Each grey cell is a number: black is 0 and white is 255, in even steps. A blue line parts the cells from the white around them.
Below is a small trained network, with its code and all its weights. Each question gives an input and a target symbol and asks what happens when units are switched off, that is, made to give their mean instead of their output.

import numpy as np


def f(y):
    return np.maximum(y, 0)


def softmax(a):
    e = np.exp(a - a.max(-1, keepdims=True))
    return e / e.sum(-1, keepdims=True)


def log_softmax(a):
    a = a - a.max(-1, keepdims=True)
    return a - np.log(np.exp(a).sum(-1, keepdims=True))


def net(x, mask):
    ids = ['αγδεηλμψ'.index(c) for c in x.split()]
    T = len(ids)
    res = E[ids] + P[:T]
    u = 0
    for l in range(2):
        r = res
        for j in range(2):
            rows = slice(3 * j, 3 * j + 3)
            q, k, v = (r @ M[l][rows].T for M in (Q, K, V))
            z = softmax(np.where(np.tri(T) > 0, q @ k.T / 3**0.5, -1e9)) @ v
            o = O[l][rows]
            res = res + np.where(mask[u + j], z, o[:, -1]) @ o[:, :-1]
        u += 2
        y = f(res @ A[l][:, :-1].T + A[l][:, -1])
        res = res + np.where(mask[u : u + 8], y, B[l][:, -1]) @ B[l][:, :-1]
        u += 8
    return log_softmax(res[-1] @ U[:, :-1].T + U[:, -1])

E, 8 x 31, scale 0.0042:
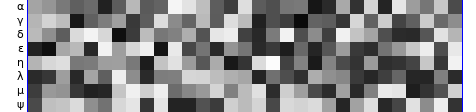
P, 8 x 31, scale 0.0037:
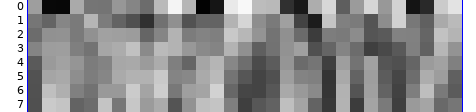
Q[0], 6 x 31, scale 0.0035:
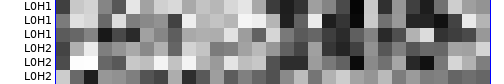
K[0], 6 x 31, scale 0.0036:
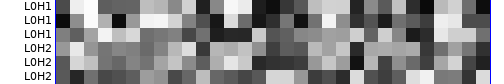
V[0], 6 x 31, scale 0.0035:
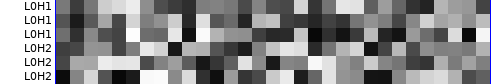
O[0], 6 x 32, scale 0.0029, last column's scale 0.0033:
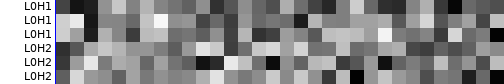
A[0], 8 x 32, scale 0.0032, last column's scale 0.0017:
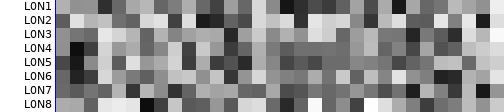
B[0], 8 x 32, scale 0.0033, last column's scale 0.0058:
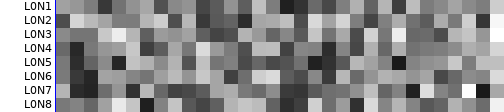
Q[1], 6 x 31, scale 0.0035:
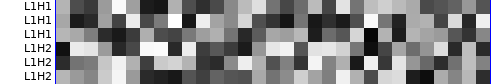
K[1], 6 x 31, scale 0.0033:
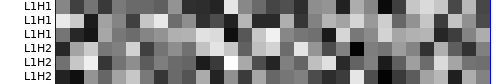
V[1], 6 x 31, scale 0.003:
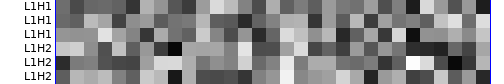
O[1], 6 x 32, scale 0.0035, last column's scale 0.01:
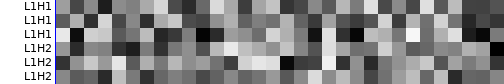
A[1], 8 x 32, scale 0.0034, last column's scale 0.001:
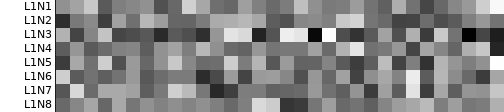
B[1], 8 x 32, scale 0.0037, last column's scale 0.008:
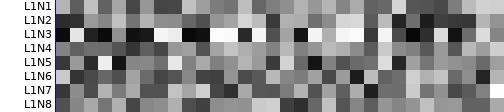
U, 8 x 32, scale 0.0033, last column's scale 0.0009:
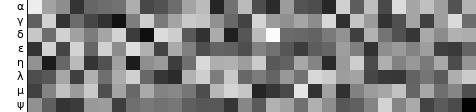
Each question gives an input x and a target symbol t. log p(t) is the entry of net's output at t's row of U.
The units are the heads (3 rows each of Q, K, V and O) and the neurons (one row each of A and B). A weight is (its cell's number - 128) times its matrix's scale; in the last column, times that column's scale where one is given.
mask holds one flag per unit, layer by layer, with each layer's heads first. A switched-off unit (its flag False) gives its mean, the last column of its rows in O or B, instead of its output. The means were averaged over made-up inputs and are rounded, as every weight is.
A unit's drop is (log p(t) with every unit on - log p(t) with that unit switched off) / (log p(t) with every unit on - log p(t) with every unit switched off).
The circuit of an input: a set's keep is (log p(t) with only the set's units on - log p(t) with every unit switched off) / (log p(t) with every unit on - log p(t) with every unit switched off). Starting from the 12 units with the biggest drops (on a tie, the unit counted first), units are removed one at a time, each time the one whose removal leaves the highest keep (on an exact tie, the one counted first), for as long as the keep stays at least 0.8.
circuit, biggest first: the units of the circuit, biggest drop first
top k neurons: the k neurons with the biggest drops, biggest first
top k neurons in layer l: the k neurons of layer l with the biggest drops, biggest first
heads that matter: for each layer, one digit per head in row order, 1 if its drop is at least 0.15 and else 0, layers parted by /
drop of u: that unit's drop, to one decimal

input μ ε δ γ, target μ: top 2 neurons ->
(L0N8 L0N3)
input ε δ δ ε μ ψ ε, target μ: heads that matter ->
10 / 11
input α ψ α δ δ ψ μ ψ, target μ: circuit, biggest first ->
(L1H2 L0H1 L1N8 L0N2)
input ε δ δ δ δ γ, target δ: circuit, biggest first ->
(L1H1 L0N8 L1H2 L1N1)
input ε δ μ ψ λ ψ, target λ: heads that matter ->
10 / 10
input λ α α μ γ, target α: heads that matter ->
11 / 10
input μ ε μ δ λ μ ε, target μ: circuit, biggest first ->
(L1H2 L1N8)
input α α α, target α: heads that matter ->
00 / 10
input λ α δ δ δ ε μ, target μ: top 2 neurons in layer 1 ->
(L1N8 L1N6)
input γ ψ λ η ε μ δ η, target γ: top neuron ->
(L1N3)
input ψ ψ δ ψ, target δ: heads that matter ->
00 / 10
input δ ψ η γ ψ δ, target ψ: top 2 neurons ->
(L0N2 L0N6)
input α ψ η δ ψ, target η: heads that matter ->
00 / 11
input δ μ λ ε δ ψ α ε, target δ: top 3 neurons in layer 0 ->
(L0N8 L0N5 L0N3)
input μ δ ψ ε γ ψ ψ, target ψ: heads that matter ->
11 / 01
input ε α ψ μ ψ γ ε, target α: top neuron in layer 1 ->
(L1N7)
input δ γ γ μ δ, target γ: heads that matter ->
00 / 10
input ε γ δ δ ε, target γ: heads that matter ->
10 / 10
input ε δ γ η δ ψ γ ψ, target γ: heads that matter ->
10 / 10
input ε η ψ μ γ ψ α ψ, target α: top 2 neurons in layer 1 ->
(L1N7 L1N6)
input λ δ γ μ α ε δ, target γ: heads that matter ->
01 / 10
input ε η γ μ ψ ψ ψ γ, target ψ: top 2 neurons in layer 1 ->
(L1N6 L1N7)
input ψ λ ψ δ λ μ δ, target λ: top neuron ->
(L0N7)
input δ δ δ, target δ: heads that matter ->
00 / 11
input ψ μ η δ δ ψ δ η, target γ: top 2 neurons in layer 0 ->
(L0N6 L0N4)
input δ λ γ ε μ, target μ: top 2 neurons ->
(L1N8 L0N8)
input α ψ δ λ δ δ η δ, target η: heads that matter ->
01 / 11
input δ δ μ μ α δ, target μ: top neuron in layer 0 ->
(L0N4)
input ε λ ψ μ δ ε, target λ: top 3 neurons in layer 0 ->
(L0N4 L0N5 L0N7)
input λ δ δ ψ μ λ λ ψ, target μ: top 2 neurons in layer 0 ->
(L0N7 L0N2)
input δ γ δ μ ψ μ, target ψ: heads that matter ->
11 / 01
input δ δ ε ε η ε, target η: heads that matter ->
10 / 11
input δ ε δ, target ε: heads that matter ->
00 / 11
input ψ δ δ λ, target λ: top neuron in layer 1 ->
(L1N2)
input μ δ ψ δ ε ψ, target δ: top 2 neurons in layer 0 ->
(L0N8 L0N2)
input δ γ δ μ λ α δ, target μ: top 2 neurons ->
(L0N8 L1N8)
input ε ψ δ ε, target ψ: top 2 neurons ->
(L0N4 L0N2)
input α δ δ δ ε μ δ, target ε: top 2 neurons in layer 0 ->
(L0N8 L0N5)
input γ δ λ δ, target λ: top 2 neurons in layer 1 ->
(L1N2 L1N7)
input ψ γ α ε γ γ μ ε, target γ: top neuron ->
(L0N1)
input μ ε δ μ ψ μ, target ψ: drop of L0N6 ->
0.1
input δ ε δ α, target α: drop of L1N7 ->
0.3
